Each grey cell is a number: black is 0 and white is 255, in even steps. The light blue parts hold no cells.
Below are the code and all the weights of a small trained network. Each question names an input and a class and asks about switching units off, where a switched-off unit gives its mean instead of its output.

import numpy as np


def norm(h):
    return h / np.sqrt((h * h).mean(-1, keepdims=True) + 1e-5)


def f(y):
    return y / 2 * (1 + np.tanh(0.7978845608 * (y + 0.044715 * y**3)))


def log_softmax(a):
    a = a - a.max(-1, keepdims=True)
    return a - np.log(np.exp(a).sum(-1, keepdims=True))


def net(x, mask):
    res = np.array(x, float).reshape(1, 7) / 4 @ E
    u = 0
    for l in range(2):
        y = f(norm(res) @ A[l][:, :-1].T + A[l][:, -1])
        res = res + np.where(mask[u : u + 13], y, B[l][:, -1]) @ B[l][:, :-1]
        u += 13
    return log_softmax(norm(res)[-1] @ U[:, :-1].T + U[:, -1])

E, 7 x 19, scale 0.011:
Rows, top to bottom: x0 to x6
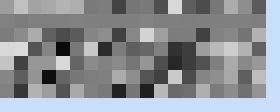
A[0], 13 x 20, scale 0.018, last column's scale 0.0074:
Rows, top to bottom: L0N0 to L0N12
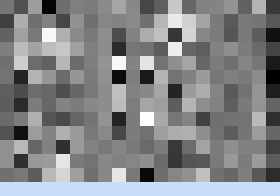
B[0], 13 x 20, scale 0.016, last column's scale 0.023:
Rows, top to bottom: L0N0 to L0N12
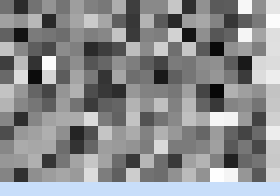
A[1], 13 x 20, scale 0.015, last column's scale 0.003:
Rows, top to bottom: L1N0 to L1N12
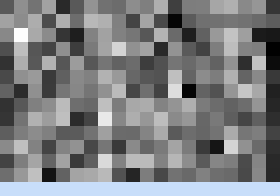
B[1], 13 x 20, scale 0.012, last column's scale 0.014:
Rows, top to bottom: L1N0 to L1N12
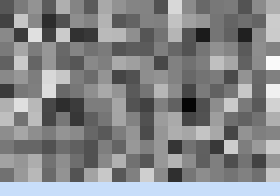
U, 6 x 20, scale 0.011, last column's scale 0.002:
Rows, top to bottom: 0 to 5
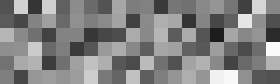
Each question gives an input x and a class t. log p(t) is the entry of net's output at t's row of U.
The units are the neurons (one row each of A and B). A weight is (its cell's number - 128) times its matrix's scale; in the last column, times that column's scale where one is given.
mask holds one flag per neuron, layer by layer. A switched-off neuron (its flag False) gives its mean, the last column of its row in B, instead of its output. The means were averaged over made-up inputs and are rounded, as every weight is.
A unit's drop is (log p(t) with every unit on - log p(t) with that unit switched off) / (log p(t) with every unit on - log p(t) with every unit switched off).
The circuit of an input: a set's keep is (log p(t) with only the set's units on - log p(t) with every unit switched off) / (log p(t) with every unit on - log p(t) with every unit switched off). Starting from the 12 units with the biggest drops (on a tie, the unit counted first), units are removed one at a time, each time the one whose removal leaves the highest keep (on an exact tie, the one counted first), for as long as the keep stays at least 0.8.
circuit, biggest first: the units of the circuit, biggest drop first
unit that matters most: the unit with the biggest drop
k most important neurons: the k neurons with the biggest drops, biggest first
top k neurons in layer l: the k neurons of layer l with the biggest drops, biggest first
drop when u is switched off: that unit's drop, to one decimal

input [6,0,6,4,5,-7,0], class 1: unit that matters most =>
L0N2
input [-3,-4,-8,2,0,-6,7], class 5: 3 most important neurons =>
L0N12; L0N4; L0N0
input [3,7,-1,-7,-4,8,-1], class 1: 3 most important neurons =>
L0N0; L1N6; L0N10
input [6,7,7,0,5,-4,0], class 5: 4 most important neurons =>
L0N8; L0N1; L0N6; L0N7
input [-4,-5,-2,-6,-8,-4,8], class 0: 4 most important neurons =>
L0N5; L0N11; L0N9; L1N4
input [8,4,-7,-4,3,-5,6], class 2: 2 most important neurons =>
L0N3; L0N4
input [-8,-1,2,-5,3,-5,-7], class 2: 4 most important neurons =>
L0N7; L0N6; L0N5; L1N10
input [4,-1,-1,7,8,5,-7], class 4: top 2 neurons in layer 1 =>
L1N1; L1N12
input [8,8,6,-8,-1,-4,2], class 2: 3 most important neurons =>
L0N3; L0N10; L0N4
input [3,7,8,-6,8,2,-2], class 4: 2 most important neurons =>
L0N11; L0N12
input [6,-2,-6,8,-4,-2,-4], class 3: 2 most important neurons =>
L0N10; L0N6
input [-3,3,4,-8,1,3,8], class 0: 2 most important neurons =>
L0N5; L0N10
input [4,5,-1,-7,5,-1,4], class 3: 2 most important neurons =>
L0N9; L0N1
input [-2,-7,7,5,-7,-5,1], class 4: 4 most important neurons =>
L0N1; L0N12; L0N0; L0N9
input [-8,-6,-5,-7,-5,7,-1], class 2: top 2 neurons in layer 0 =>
L0N7; L0N6
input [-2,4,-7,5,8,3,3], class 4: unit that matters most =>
L0N11
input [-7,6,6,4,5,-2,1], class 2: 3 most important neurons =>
L0N6; L0N12; L0N1
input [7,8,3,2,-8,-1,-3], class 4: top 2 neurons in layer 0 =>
L0N1; L0N6
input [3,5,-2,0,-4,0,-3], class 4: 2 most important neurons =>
L0N1; L0N5
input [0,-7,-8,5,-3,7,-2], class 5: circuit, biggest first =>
L0N12
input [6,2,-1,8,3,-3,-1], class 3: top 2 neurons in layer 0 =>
L0N10; L0N6
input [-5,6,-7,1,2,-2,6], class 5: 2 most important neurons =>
L0N12; L0N4
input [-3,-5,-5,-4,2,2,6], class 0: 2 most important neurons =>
L0N5; L0N8
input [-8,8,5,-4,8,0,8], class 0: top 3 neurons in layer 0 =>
L0N5; L0N1; L0N3
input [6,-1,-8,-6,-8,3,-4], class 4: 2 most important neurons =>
L0N1; L0N8
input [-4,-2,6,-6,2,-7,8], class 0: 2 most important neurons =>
L0N5; L0N0
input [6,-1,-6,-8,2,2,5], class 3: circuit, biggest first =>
L0N9
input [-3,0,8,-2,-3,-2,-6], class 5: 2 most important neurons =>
L0N8; L0N5
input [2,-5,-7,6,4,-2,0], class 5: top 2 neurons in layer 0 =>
L0N12; L0N9
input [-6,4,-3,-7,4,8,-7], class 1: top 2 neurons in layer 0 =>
L0N0; L0N5
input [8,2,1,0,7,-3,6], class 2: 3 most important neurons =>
L0N3; L0N1; L0N4
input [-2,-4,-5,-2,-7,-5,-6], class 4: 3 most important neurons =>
L0N1; L0N5; L0N0
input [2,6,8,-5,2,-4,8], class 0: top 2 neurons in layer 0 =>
L0N5; L0N12
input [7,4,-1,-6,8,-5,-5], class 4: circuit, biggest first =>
L0N11
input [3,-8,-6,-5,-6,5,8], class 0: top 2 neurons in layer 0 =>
L0N5; L0N8
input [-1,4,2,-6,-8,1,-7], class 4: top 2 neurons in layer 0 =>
L0N1; L0N5
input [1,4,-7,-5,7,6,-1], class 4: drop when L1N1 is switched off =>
0.1
